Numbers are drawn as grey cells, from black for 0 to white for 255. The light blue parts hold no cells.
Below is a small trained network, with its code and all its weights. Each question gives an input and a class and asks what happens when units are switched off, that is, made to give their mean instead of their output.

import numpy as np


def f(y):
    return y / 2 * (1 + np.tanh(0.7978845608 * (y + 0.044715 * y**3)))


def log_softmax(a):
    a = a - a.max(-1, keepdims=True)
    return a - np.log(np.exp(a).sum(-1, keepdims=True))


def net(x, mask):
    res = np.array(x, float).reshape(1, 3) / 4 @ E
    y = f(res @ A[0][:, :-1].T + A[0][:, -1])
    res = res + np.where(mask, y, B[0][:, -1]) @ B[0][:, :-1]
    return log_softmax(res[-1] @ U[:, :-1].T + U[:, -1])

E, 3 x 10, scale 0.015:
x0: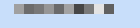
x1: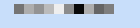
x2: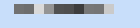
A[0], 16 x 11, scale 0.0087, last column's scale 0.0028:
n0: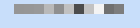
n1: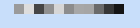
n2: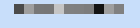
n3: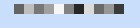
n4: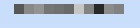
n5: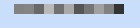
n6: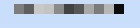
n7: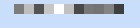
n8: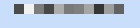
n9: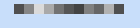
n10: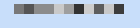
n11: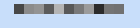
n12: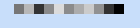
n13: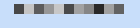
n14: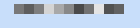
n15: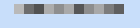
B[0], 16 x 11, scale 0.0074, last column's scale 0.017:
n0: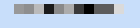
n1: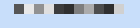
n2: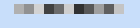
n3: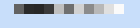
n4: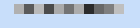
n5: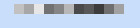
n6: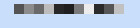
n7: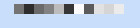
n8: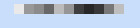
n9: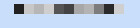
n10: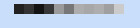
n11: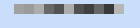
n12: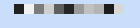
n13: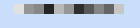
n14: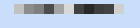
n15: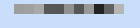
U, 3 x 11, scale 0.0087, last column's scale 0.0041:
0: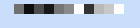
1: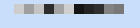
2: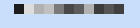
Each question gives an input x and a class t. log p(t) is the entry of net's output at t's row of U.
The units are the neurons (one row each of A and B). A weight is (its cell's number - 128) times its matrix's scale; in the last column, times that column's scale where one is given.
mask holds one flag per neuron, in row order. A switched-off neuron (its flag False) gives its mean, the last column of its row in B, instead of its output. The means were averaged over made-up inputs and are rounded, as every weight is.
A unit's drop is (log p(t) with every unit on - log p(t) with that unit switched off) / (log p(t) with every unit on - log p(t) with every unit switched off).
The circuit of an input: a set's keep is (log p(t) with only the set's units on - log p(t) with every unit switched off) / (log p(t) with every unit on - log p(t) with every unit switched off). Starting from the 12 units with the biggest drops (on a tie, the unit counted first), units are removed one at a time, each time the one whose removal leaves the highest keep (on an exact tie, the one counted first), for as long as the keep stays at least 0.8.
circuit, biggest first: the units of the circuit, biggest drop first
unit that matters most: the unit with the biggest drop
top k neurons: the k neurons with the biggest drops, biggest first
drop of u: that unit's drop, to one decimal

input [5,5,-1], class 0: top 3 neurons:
n7, n3, n10
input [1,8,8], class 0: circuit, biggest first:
n3
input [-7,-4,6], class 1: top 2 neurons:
n4, n12
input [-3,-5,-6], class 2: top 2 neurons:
n3, n7
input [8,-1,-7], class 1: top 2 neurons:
n0, n14
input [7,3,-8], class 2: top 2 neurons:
n12, n1
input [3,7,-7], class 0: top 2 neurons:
n7, n3
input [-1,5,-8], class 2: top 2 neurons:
n1, n12
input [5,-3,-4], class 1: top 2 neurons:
n7, n3
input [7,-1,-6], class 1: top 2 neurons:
n0, n14
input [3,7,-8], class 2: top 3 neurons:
n1, n12, n15
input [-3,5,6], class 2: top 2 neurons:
n9, n6
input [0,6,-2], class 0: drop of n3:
0.4
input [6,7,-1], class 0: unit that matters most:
n7
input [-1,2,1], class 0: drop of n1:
0.1
